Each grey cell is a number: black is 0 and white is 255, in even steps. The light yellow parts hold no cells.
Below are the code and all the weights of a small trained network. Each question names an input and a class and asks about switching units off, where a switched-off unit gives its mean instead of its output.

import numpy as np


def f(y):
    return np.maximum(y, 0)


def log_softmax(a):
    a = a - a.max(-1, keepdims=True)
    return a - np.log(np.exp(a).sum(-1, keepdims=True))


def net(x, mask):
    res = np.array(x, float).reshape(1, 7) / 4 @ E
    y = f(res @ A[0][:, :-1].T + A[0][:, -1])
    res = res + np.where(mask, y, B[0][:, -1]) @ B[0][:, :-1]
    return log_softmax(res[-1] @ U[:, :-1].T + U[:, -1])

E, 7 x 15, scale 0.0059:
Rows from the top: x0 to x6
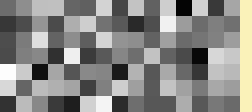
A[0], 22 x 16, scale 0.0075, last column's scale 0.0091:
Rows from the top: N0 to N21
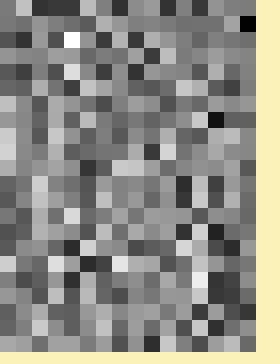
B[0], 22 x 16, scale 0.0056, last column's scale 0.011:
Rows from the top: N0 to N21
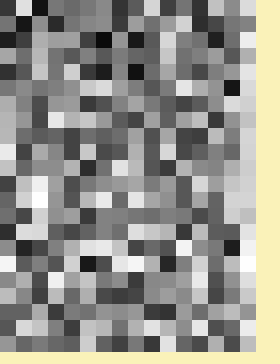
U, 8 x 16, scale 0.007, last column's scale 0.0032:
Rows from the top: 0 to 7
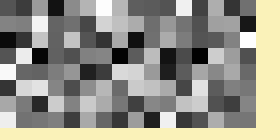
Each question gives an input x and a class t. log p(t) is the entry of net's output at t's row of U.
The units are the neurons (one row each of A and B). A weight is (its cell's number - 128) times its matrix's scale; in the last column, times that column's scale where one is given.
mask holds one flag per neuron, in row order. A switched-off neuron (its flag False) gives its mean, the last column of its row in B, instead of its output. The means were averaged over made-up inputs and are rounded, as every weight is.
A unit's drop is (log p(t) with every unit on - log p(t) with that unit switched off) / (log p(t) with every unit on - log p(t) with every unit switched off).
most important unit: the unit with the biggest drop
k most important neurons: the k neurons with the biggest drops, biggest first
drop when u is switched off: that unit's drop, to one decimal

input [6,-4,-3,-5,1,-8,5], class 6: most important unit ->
N15
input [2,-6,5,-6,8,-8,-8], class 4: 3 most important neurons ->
[N16, N6, N10]
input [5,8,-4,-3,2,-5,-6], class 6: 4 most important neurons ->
[N17, N18, N7, N12]
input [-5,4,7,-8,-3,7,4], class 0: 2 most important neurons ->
[N15, N5]
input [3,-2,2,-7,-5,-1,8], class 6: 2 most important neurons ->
[N15, N5]
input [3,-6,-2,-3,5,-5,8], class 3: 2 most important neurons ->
[N0, N2]
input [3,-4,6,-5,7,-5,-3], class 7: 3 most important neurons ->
[N9, N8, N21]
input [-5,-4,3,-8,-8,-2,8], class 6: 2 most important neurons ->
[N17, N7]
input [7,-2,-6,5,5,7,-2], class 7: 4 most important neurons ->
[N21, N9, N8, N3]
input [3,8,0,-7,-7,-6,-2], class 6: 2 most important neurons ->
[N15, N17]
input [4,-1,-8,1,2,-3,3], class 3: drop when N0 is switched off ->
0.2
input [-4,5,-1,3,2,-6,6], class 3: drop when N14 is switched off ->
0.0
